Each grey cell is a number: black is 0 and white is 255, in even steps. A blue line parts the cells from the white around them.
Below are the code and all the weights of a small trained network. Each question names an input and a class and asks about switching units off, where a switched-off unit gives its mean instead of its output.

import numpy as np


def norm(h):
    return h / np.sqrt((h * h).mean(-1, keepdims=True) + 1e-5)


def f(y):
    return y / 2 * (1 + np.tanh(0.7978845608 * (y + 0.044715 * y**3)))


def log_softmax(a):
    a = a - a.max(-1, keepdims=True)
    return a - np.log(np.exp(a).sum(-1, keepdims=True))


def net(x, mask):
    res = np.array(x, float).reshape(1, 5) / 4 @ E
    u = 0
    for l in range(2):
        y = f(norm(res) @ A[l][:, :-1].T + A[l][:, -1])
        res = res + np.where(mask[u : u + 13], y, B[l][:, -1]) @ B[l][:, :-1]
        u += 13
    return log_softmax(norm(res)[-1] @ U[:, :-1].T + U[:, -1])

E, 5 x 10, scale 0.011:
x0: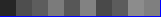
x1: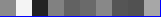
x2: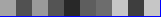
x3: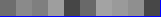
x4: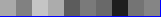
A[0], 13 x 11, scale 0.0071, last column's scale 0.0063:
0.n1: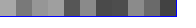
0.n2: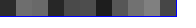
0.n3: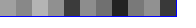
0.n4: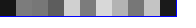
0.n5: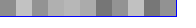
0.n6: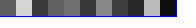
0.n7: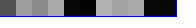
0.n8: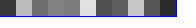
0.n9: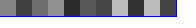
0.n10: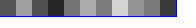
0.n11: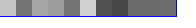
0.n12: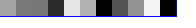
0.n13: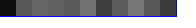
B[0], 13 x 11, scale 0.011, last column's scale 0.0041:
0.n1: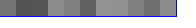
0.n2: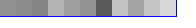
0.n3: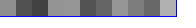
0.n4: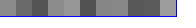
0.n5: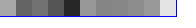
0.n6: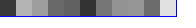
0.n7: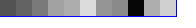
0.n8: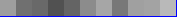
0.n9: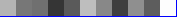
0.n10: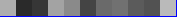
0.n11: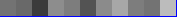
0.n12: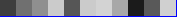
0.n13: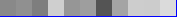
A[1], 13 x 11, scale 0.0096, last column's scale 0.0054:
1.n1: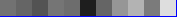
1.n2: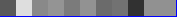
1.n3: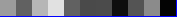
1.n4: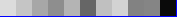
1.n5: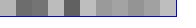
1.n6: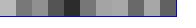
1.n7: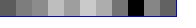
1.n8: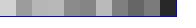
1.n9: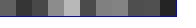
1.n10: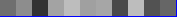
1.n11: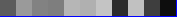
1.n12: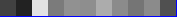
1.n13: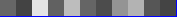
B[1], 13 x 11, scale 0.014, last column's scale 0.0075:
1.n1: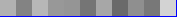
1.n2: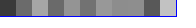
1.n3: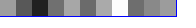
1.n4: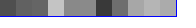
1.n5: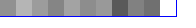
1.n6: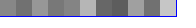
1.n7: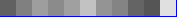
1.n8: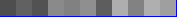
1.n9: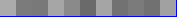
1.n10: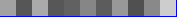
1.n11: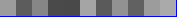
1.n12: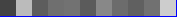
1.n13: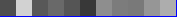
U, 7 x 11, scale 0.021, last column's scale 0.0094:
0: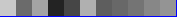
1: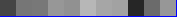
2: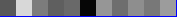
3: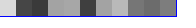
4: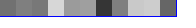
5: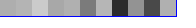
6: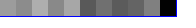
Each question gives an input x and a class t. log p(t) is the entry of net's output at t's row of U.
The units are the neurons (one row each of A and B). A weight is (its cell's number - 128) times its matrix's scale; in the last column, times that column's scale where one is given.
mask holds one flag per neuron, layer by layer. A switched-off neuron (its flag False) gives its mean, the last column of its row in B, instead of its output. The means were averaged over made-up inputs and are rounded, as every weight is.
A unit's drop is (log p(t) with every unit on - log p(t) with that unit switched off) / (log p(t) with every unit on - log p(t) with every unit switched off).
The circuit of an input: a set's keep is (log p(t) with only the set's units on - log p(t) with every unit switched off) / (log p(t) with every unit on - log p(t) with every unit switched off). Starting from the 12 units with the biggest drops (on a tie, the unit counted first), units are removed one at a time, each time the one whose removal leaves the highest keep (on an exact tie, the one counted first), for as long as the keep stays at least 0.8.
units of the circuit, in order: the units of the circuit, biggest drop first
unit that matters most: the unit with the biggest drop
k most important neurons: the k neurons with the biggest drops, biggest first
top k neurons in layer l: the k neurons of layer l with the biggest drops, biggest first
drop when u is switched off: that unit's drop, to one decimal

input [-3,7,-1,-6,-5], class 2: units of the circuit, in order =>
[0.n6]
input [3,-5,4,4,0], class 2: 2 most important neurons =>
[1.n12 0.n5]
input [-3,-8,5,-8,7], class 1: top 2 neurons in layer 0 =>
[0.n12 0.n6]
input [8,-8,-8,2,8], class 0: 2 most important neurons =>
[1.n11 1.n10]
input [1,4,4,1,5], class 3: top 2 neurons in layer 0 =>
[0.n3 0.n5]
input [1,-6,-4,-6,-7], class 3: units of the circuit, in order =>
[0.n4 1.n9]
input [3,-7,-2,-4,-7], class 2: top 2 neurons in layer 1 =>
[1.n13 1.n12]
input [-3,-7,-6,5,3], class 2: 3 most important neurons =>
[1.n13 1.n12 0.n9]
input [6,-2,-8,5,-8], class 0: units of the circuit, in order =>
[1.n10 1.n11 0.n8]
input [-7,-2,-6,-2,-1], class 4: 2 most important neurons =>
[1.n4 0.n9]
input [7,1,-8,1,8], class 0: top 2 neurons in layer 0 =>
[0.n8 0.n10]
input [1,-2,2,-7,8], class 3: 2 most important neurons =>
[0.n3 1.n3]
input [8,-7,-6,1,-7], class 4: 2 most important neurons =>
[0.n13 0.n6]
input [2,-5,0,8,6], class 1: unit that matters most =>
0.n7
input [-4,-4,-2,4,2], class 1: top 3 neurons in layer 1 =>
[1.n8 1.n1 1.n12]
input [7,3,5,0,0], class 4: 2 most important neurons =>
[0.n2 0.n13]
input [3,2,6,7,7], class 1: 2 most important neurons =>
[0.n7 0.n5]
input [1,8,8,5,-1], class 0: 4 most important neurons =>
[0.n9 1.n6 1.n12 1.n13]
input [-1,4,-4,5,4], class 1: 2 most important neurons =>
[0.n7 0.n9]
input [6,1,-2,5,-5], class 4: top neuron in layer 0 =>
[0.n13]
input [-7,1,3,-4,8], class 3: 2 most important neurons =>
[1.n3 0.n3]
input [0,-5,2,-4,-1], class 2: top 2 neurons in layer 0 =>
[0.n7 0.n5]
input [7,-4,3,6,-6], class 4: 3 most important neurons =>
[0.n13 0.n2 0.n12]
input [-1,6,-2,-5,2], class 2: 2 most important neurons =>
[0.n6 0.n7]
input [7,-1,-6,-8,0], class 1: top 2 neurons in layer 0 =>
[0.n12 0.n9]
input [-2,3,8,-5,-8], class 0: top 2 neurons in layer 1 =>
[1.n6 1.n3]
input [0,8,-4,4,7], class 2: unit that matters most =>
0.n6
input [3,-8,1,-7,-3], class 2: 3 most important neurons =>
[1.n13 1.n12 0.n7]
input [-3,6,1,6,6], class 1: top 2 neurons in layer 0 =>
[0.n7 0.n10]
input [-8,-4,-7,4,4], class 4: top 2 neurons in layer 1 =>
[1.n4 1.n8]
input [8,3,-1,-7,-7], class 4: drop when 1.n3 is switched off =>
0.2
